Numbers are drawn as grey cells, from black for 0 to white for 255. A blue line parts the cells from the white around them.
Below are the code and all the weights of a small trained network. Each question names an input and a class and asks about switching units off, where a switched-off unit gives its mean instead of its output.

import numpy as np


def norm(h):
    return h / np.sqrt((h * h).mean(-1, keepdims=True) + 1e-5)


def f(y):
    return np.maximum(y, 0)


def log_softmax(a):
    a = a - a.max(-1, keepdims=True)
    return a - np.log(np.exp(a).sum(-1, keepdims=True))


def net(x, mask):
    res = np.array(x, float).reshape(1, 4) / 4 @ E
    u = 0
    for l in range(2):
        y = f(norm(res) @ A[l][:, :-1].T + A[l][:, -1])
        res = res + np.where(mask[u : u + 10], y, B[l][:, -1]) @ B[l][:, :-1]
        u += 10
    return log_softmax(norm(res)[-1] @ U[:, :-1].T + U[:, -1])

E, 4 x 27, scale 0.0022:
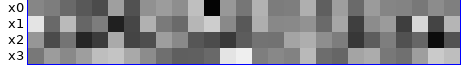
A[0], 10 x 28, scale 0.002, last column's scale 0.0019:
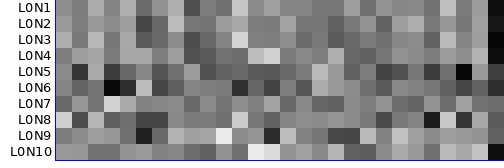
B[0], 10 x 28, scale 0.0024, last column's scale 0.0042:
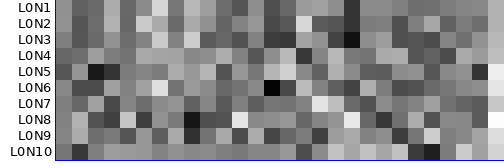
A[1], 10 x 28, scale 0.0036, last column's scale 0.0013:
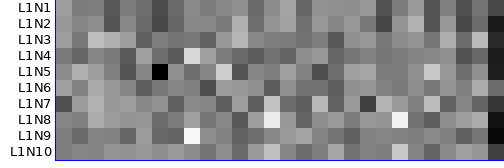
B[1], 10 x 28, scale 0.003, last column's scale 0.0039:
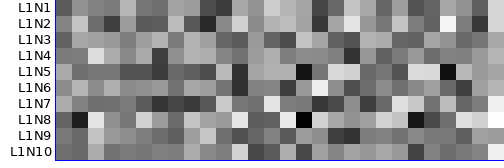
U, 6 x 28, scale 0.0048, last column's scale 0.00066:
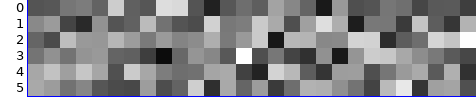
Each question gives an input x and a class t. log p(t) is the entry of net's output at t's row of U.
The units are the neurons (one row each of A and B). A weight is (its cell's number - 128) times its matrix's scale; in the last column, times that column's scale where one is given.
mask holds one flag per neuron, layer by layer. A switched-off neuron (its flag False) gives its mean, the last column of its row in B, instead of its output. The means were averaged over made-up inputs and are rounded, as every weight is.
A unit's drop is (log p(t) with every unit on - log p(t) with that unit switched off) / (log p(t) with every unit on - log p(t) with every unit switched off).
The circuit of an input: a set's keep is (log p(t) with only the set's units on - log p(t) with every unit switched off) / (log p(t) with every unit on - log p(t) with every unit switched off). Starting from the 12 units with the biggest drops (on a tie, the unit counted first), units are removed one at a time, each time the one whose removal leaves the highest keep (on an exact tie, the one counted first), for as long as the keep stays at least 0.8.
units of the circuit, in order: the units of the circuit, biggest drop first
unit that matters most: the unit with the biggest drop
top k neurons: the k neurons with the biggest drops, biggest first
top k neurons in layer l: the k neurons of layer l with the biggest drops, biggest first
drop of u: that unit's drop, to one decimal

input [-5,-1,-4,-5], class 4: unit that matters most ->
L0N5
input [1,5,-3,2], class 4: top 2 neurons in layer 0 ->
[L0N9 L0N2]
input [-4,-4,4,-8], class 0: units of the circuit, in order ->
[L0N8 L1N4]
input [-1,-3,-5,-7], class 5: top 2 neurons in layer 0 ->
[L0N9 L0N8]
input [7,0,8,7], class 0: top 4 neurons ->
[L0N6 L1N9 L0N8 L1N2]
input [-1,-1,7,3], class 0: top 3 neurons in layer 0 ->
[L0N6 L0N8 L0N7]
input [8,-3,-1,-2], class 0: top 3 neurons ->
[L0N6 L0N8 L1N9]
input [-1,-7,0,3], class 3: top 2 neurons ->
[L1N7 L0N10]
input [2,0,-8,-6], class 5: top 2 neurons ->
[L1N5 L0N9]
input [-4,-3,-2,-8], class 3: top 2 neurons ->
[L0N6 L1N7]
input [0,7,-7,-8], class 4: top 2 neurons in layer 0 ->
[L0N3 L0N2]
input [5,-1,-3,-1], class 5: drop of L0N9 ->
0.2
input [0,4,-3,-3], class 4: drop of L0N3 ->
0.3
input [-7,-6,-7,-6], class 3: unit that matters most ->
L1N7
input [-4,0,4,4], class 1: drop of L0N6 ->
-0.1
